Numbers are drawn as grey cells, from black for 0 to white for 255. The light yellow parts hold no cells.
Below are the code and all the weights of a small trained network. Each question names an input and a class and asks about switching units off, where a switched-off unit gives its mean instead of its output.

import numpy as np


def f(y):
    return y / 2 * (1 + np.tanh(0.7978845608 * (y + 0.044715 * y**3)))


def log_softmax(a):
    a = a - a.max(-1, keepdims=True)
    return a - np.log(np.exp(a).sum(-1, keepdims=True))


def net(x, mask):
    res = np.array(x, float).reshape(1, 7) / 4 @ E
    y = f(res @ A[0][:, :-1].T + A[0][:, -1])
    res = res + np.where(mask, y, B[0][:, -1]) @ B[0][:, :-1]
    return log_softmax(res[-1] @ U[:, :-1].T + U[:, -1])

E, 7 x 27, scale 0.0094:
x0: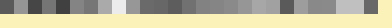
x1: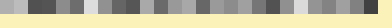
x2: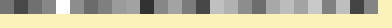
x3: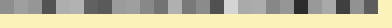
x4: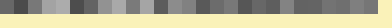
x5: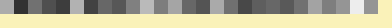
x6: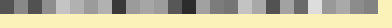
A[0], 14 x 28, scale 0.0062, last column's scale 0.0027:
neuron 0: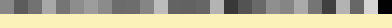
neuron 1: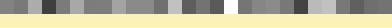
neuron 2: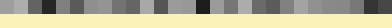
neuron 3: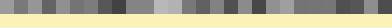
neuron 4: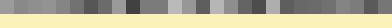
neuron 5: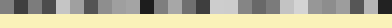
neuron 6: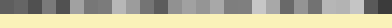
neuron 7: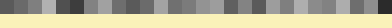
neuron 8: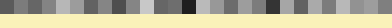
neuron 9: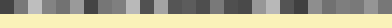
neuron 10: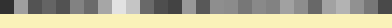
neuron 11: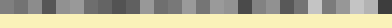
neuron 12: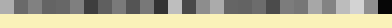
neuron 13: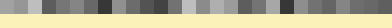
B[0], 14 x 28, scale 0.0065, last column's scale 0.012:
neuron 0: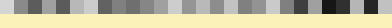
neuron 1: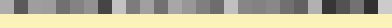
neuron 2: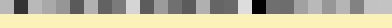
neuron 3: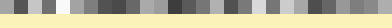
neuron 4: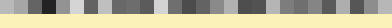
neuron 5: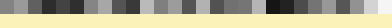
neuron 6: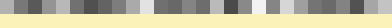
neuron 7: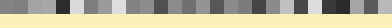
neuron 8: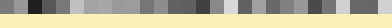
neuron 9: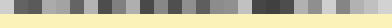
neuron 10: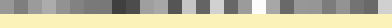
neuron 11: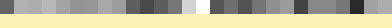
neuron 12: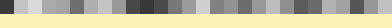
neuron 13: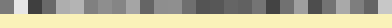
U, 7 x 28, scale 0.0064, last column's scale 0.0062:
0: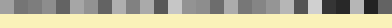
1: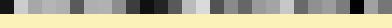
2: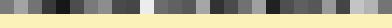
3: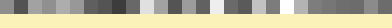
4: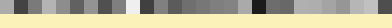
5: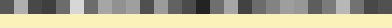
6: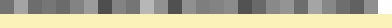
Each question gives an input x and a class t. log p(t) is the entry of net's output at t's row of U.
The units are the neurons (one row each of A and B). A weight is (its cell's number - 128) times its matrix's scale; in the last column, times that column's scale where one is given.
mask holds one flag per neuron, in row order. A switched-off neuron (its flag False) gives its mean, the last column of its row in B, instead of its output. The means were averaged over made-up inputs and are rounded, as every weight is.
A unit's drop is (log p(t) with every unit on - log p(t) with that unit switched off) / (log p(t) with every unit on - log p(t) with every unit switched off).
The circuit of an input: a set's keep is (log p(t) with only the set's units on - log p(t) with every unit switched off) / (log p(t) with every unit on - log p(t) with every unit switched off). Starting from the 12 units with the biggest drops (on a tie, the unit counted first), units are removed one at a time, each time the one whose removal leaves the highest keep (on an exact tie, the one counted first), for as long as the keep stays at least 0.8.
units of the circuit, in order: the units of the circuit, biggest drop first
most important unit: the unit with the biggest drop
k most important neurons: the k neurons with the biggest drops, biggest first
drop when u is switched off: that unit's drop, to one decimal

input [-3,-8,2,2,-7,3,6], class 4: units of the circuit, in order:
[neuron 9]
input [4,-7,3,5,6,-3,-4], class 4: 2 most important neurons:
[neuron 9; neuron 0]
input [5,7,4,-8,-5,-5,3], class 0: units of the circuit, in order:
[neuron 7; neuron 0]
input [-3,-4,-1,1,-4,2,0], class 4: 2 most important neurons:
[neuron 5; neuron 9]
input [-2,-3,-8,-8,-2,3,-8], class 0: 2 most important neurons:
[neuron 0; neuron 5]
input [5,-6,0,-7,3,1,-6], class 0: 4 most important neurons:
[neuron 0; neuron 7; neuron 2; neuron 8]
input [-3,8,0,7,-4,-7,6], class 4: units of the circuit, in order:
[neuron 2; neuron 12]
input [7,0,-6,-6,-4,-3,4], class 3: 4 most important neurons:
[neuron 5; neuron 10; neuron 6; neuron 1]
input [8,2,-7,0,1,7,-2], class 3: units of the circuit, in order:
[neuron 6; neuron 5]
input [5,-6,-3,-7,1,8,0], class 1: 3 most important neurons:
[neuron 12; neuron 11; neuron 1]
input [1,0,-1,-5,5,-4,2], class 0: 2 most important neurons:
[neuron 12; neuron 7]
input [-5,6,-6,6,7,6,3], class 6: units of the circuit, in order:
[neuron 5; neuron 8; neuron 12]
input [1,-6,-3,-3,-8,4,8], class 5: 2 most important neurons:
[neuron 8; neuron 2]
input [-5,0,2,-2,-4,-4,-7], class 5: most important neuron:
[neuron 13]
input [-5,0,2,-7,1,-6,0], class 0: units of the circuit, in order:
[neuron 0; neuron 7]
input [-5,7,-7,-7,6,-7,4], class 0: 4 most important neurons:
[neuron 5; neuron 7; neuron 0; neuron 12]
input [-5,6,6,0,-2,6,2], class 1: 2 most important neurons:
[neuron 11; neuron 12]
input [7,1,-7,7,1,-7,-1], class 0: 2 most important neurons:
[neuron 5; neuron 12]
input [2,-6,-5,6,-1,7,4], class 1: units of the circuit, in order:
[neuron 12; neuron 11]
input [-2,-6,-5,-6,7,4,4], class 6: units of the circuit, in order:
[neuron 5]
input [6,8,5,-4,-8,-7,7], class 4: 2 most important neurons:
[neuron 2; neuron 12]
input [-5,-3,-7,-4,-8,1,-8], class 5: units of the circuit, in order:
[neuron 5; neuron 13]
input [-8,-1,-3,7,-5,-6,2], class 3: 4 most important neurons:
[neuron 3; neuron 0; neuron 7; neuron 12]
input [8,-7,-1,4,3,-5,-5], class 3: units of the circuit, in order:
[neuron 10; neuron 6]
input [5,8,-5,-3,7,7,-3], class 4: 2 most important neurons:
[neuron 2; neuron 5]
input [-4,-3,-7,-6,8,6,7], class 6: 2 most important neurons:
[neuron 5; neuron 8]
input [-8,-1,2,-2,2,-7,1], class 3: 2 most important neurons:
[neuron 3; neuron 12]
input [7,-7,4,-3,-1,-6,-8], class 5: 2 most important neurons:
[neuron 13; neuron 4]
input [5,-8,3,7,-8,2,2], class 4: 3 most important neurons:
[neuron 9; neuron 0; neuron 7]
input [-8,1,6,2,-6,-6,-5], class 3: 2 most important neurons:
[neuron 3; neuron 12]
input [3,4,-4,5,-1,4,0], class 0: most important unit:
neuron 5
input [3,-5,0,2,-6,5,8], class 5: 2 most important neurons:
[neuron 8; neuron 2]
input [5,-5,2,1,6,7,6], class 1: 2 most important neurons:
[neuron 12; neuron 11]
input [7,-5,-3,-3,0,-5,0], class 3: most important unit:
neuron 10
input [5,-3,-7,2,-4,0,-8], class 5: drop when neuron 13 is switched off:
0.5
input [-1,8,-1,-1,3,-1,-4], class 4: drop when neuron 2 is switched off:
0.6
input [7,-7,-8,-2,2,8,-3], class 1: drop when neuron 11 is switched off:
0.2
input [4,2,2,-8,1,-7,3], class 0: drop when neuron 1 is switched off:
0.0
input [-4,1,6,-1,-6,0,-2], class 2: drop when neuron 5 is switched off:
0.8
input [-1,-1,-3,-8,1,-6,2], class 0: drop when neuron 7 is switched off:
0.1
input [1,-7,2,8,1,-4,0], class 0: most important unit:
neuron 1
